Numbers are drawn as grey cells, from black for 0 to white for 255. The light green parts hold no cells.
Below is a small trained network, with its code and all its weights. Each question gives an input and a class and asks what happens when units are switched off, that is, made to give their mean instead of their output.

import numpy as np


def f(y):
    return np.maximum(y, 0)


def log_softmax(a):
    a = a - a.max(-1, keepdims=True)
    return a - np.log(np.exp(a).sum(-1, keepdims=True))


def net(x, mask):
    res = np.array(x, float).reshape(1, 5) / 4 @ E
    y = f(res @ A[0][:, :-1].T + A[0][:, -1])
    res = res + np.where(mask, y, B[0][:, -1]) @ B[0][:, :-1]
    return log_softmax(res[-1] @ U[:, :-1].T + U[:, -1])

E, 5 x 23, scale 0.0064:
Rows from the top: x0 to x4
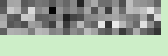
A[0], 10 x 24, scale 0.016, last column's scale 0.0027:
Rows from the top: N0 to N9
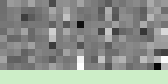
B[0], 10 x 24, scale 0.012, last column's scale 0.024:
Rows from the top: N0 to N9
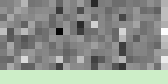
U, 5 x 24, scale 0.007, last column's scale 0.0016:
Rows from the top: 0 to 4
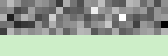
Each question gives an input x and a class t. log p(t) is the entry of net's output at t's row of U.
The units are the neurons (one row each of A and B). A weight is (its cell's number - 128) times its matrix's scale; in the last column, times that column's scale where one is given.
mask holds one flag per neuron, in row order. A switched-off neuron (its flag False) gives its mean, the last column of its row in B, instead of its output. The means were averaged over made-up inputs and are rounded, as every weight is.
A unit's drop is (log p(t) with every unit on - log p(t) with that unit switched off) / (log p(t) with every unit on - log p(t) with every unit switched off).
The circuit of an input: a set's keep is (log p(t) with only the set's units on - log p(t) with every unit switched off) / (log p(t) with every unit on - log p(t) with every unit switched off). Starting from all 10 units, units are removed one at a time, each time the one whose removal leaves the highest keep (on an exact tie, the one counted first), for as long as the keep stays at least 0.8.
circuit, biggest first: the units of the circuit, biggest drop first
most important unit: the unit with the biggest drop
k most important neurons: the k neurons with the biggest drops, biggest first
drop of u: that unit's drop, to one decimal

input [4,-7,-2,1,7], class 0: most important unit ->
N9
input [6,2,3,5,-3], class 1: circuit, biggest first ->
[N3, N4]
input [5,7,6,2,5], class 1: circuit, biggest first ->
[N3, N9]
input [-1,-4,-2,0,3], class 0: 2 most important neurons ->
[N8, N9]
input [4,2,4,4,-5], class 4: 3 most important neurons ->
[N4, N8, N6]
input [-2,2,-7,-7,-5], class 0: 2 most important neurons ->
[N2, N8]
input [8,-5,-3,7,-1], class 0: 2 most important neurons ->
[N9, N8]
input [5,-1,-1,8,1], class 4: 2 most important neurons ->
[N4, N8]
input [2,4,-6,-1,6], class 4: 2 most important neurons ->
[N4, N1]
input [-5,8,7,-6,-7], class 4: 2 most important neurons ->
[N4, N6]
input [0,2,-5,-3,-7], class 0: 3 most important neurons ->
[N8, N2, N1]
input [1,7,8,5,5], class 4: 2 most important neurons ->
[N8, N0]
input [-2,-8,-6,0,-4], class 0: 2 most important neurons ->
[N9, N8]
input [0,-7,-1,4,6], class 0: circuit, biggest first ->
[N9]
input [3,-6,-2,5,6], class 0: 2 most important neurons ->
[N8, N9]
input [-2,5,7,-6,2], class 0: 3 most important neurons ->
[N8, N6, N5]
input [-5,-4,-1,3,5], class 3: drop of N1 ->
0.3
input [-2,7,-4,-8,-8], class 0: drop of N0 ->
0.0
